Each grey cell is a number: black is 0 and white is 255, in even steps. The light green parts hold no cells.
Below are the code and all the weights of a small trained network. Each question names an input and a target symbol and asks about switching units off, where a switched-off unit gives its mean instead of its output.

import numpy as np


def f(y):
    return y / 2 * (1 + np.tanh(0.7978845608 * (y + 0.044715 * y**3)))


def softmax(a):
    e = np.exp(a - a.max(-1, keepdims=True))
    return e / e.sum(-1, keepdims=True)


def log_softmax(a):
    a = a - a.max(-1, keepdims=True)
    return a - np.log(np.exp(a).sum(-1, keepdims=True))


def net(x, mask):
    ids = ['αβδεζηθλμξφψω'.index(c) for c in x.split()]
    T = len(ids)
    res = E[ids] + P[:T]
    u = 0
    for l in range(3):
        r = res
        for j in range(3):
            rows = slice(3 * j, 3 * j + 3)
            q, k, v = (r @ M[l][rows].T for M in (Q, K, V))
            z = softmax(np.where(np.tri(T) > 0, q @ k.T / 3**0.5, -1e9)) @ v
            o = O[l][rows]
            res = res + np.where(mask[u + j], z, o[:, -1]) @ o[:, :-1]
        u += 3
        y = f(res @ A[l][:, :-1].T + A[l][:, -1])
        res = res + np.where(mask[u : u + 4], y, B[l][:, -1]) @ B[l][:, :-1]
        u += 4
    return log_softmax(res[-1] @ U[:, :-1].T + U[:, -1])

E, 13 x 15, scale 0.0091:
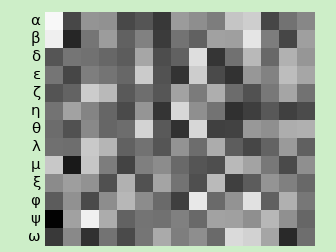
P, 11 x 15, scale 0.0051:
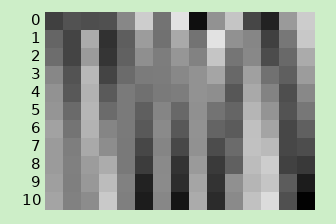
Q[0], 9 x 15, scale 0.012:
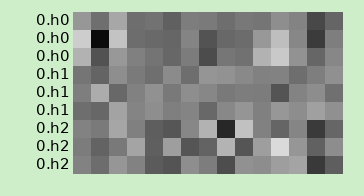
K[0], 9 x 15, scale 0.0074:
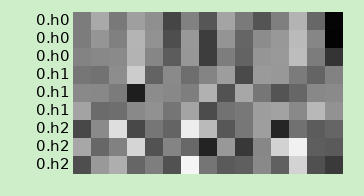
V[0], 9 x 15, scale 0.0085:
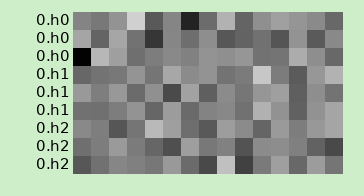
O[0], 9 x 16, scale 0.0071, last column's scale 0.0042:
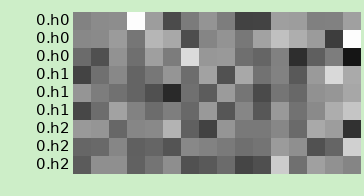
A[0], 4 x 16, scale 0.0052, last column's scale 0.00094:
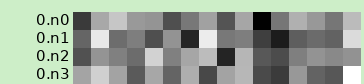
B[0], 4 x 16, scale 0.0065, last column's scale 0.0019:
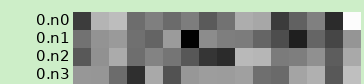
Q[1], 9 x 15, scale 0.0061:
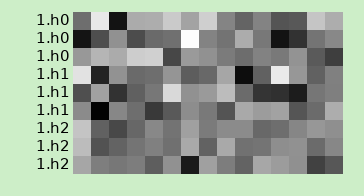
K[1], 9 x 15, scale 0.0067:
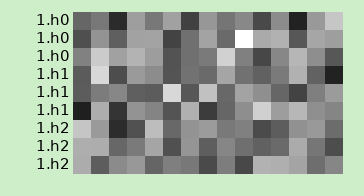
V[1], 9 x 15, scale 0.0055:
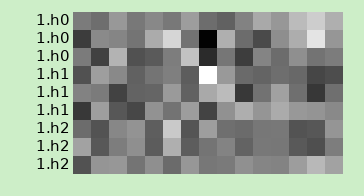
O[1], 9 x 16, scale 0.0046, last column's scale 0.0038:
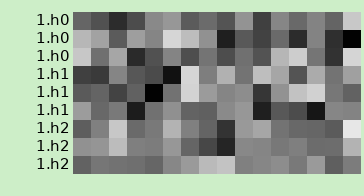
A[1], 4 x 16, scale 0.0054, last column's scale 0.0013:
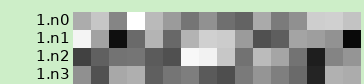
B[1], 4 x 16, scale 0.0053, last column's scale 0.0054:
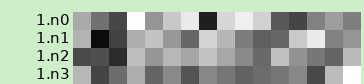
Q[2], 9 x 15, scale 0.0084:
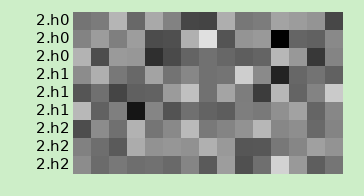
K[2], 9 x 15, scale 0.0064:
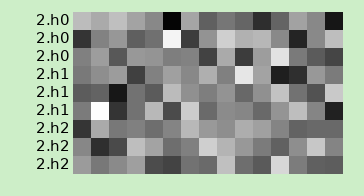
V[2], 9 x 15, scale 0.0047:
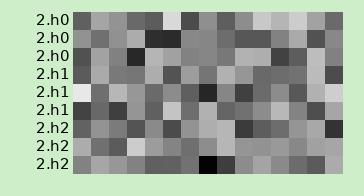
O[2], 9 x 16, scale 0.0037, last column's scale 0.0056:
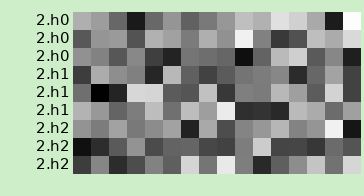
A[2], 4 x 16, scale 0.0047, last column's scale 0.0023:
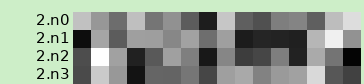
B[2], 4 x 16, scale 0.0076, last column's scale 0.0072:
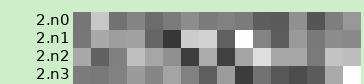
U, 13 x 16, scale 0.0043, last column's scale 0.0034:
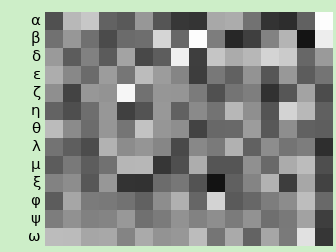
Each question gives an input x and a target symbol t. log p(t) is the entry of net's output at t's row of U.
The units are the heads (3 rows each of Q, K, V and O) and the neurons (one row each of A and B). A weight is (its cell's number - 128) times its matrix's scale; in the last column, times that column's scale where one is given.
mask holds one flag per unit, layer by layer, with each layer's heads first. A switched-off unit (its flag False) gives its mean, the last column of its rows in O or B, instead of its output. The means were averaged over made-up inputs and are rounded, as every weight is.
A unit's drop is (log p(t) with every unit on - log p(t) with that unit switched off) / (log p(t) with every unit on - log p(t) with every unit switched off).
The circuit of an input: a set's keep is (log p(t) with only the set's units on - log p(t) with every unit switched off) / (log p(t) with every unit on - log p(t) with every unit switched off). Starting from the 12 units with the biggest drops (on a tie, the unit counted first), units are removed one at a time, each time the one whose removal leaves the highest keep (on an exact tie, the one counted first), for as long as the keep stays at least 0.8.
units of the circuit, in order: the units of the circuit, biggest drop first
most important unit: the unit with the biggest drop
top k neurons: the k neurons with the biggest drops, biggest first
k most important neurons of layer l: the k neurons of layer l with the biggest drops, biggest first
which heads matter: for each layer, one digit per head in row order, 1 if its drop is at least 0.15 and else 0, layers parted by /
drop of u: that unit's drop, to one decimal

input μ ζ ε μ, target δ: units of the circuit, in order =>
2.h1, 2.n3, 0.h0
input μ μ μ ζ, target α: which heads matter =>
000 / 000 / 010
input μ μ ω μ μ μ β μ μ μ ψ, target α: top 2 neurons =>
0.n0, 2.n3
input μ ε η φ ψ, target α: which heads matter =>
000 / 010 / 010
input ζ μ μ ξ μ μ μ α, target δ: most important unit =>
0.h0
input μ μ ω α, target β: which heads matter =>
000 / 000 / 010
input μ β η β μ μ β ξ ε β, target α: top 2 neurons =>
0.n3, 1.n2
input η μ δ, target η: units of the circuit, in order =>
1.h1, 0.n1, 0.h2
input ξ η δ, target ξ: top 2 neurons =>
0.n3, 0.n2
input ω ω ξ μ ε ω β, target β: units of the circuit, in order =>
2.h1, 1.n2, 1.h1, 0.h0
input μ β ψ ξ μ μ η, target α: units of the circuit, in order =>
2.h1, 0.n0, 0.n1
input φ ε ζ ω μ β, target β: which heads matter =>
000 / 010 / 010
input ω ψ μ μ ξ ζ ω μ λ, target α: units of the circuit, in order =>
2.h1, 0.n0, 1.n2
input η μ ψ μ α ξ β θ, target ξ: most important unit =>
2.h0
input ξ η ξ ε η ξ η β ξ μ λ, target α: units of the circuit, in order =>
2.h1, 0.n0
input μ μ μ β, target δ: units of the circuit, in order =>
2.h1, 2.n3
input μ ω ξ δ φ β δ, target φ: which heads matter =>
101 / 000 / 100
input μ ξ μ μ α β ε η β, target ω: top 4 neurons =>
1.n0, 0.n1, 2.n0, 0.n3
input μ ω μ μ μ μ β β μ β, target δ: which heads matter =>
001 / 100 / 110
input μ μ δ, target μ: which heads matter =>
101 / 000 / 100
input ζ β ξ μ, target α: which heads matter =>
000 / 010 / 010
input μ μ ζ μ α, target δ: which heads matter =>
000 / 000 / 010
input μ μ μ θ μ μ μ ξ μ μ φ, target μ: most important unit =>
0.h2
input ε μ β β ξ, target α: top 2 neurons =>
0.n0, 0.n2
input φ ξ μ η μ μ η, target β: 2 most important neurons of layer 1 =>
1.n2, 1.n3
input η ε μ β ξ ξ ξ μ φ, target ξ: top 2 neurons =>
0.n3, 2.n0
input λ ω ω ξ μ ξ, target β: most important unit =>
0.h1
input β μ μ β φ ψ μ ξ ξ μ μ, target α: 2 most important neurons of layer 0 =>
0.n3, 0.n0
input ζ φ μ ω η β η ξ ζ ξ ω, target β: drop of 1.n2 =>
0.2
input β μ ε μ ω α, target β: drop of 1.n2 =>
0.2
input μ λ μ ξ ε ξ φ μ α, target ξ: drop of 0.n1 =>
0.0
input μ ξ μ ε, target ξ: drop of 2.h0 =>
1.1
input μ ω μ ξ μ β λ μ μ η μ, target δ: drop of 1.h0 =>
0.1
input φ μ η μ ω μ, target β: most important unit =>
2.h1
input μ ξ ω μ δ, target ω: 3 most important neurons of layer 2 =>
2.n2, 2.n1, 2.n3
